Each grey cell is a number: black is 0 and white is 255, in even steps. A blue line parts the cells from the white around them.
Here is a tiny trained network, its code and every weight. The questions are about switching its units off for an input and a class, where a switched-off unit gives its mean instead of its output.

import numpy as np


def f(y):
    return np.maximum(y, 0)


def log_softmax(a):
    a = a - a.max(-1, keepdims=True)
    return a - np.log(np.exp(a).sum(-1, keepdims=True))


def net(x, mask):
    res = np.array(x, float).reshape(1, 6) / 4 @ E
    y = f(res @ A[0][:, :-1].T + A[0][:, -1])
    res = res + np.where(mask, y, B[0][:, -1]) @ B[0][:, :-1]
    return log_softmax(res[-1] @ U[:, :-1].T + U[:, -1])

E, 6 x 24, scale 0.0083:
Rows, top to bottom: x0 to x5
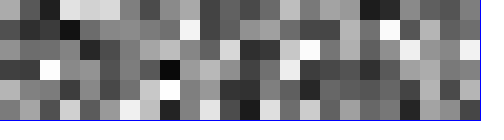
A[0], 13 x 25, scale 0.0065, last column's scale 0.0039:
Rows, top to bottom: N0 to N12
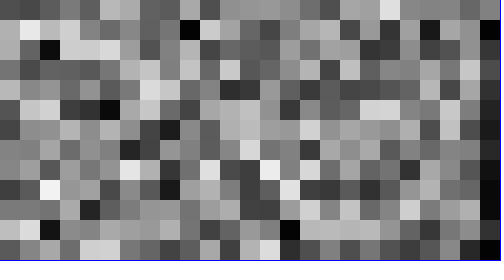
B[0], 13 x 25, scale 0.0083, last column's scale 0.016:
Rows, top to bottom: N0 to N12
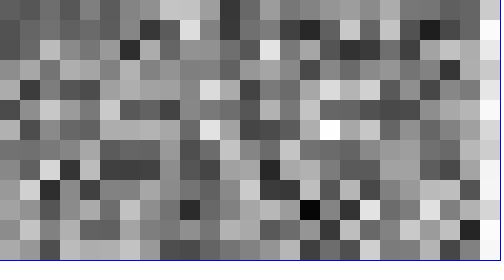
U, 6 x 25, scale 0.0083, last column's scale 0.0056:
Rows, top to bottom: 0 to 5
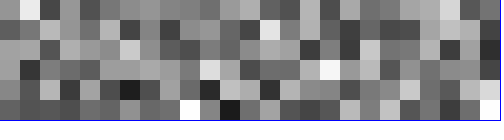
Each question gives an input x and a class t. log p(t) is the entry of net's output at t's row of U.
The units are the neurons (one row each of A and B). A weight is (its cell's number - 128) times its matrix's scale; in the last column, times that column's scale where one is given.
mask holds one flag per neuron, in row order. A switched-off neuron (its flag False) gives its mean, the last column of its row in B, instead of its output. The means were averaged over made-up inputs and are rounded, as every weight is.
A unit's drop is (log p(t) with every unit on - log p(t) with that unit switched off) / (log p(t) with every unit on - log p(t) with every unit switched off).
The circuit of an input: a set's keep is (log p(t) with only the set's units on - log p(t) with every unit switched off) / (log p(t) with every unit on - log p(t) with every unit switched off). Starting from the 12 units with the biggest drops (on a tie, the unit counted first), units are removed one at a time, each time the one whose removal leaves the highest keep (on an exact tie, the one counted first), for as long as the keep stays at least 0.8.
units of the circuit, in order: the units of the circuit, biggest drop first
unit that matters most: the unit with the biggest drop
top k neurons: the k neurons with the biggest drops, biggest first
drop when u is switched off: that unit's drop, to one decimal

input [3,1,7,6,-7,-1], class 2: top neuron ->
[N10]
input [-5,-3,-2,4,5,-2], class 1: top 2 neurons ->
[N5, N6]
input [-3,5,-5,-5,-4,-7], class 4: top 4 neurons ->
[N7, N1, N9, N10]
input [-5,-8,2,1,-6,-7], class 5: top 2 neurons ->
[N1, N8]
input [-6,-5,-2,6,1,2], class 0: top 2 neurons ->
[N9, N2]
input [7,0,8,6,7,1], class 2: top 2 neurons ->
[N10, N3]
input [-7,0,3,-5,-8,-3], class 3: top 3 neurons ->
[N6, N2, N9]
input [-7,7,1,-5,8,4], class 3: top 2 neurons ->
[N4, N1]
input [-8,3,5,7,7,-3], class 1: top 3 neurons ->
[N5, N11, N6]
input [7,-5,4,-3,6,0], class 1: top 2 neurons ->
[N2, N6]
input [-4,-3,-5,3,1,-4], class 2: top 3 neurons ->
[N8, N2, N12]
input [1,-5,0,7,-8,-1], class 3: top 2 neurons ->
[N6, N11]
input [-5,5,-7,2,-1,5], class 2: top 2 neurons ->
[N12, N1]
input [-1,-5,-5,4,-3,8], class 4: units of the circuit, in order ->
[N8]
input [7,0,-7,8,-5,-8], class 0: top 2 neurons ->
[N9, N8]
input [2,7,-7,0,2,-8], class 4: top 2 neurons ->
[N7, N1]
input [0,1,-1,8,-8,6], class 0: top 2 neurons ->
[N9, N4]
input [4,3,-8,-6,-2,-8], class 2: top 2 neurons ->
[N12, N8]
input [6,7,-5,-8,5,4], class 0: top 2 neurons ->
[N11, N1]
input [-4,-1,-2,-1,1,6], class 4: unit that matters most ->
N8
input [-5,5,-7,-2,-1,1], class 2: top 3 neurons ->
[N12, N1, N2]
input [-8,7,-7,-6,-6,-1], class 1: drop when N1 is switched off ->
0.4
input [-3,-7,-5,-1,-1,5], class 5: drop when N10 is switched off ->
0.2
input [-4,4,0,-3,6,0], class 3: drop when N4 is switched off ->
0.6
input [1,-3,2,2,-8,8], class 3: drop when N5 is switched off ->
0.0
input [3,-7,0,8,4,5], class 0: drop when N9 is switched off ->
2.3
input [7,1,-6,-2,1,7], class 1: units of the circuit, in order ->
[N2]
